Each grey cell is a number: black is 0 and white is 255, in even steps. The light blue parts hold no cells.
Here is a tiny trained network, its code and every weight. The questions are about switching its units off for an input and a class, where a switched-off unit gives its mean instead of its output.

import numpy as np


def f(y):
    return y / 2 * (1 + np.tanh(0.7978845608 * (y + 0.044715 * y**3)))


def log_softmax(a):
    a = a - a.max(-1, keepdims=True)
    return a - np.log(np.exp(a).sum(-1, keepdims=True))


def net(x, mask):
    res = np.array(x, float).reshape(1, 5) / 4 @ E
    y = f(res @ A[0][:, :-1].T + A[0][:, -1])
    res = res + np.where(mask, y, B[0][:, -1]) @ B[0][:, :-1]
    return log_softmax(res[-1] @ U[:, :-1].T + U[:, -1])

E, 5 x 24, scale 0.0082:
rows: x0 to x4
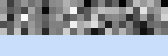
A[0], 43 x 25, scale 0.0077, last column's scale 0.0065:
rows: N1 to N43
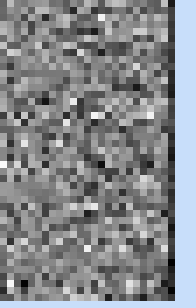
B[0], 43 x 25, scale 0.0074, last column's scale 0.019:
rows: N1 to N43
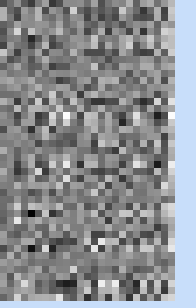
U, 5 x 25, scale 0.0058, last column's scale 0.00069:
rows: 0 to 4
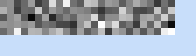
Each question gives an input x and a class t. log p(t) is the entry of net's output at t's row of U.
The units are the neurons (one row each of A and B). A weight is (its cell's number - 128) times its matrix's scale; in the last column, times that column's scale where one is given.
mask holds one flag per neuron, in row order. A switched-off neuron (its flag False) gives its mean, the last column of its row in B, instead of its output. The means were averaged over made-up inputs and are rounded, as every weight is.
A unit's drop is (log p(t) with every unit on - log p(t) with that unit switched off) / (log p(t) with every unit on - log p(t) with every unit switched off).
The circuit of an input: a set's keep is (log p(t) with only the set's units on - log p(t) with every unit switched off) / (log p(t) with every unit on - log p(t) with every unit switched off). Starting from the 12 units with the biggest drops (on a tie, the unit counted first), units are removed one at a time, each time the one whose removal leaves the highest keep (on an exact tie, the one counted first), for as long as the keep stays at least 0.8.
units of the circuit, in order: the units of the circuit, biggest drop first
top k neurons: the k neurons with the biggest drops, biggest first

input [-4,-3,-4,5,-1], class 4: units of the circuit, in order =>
N43
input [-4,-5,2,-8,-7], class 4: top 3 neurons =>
N5, N32, N24
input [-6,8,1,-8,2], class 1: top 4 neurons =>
N15, N3, N34, N43
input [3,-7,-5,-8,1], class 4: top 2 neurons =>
N5, N27
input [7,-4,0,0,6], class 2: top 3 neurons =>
N31, N17, N7
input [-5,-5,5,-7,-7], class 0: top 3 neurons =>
N17, N43, N30
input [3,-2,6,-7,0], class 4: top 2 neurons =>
N5, N41
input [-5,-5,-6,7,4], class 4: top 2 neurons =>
N43, N30
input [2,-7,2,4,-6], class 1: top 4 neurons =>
N25, N24, N8, N2
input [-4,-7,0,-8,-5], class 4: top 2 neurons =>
N5, N32
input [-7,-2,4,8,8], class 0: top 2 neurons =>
N24, N18
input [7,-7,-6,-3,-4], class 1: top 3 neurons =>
N8, N2, N25
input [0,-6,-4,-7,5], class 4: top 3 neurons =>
N5, N27, N15
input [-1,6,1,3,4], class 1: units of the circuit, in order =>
N15
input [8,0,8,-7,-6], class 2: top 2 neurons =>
N31, N7
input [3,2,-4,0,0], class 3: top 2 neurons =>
N41, N36
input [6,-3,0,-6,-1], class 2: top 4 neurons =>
N31, N7, N43, N30
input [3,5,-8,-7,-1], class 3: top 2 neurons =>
N41, N42
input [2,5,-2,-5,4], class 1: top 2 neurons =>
N15, N3
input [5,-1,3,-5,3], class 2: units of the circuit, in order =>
N31
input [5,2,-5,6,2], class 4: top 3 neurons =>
N30, N43, N36
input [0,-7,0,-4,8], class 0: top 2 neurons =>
N24, N18
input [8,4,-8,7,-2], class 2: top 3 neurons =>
N31, N7, N19
